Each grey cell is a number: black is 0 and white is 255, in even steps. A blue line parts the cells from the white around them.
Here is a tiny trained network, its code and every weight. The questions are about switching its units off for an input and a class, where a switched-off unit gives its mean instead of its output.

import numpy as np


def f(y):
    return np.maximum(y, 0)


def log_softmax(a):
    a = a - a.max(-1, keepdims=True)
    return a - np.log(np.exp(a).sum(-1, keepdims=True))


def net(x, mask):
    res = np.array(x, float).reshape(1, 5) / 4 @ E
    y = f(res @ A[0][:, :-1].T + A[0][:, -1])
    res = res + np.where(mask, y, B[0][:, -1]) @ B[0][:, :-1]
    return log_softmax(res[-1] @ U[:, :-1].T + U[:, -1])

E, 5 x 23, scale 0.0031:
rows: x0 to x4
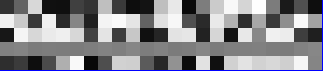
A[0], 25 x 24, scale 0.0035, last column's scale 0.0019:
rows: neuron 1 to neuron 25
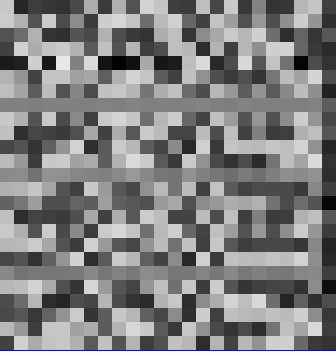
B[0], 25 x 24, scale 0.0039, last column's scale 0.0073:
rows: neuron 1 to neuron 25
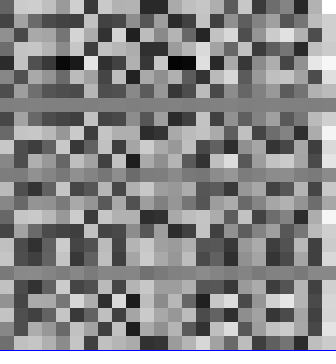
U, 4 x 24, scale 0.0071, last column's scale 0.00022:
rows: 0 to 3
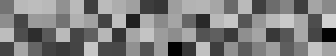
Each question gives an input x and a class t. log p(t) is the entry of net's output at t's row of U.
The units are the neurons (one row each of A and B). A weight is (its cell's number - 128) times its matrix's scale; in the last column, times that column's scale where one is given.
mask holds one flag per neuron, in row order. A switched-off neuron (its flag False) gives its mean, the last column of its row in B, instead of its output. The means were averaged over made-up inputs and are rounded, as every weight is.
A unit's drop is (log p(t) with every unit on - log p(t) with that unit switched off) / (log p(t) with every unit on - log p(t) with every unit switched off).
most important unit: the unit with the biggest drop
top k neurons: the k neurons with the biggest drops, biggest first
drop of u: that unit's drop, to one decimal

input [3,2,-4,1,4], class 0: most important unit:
neuron 1
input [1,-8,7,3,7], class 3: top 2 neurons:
[neuron 5; neuron 1]
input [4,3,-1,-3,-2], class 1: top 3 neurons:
[neuron 5; neuron 22; neuron 3]
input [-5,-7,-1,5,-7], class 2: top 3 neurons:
[neuron 21; neuron 18; neuron 14]
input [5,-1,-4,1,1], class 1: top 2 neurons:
[neuron 22; neuron 3]
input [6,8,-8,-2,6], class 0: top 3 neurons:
[neuron 1; neuron 16; neuron 10]
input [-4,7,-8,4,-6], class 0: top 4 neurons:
[neuron 1; neuron 16; neuron 10; neuron 5]
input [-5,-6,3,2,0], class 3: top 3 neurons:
[neuron 5; neuron 22; neuron 3]
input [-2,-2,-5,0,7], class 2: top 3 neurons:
[neuron 11; neuron 19; neuron 23]
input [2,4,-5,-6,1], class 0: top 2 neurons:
[neuron 5; neuron 1]
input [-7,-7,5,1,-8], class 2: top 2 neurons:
[neuron 21; neuron 18]
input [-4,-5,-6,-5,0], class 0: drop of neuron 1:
0.2
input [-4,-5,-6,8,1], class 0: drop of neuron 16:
0.1
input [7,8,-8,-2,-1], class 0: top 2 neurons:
[neuron 1; neuron 16]
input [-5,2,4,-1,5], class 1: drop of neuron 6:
0.4
